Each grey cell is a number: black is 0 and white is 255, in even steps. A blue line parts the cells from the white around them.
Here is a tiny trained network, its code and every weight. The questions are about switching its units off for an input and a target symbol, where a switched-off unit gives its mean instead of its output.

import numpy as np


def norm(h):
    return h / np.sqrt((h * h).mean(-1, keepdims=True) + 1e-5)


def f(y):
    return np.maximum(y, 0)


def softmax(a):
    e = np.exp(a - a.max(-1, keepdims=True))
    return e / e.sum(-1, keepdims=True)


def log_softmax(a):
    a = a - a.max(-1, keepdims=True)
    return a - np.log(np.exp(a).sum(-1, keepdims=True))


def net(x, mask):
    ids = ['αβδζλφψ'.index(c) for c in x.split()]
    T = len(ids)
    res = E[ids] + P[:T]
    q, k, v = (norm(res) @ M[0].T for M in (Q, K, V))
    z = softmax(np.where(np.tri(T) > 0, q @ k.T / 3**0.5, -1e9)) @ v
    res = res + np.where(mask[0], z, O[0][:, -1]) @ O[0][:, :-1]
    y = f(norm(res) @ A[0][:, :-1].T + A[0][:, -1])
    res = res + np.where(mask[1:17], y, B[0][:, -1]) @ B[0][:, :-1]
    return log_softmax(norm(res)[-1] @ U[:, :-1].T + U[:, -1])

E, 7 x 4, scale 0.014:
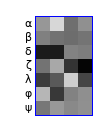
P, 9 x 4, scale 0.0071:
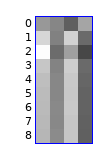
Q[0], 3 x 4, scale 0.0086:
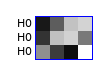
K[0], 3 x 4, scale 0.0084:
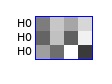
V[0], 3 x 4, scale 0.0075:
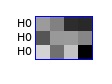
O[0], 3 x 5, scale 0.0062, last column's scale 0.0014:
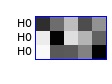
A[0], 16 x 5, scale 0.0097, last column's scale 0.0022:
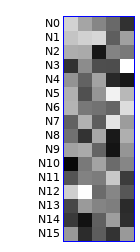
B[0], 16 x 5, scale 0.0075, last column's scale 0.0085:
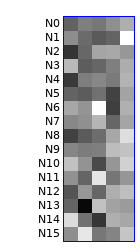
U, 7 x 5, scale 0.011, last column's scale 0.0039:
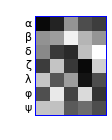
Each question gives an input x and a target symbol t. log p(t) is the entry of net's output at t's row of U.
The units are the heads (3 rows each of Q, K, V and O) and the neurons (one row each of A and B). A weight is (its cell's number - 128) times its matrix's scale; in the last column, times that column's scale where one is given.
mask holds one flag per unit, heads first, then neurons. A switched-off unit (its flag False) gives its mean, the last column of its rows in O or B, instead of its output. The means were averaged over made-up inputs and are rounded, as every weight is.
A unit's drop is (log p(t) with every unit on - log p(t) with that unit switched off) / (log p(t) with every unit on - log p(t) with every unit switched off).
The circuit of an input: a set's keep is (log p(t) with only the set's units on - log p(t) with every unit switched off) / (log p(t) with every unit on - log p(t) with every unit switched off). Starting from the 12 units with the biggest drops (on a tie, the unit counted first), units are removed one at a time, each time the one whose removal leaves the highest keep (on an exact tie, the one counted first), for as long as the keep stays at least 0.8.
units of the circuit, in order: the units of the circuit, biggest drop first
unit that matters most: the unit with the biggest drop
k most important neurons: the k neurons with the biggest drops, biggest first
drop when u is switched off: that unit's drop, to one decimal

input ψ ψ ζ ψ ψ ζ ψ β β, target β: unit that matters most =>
N6
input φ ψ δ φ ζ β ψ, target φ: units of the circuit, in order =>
[N12; H0]
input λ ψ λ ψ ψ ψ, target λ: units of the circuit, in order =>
[H0; N5; N6]
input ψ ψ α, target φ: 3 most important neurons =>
[N12; N2; N0]
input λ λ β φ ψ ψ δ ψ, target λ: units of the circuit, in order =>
[H0; N6; N5]
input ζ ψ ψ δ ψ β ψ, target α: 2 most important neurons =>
[N15; N1]
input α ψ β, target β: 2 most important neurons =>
[N6; N9]
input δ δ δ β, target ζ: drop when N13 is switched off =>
0.2
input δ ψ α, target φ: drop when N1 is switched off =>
0.1
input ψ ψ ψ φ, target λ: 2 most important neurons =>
[N5; N6]
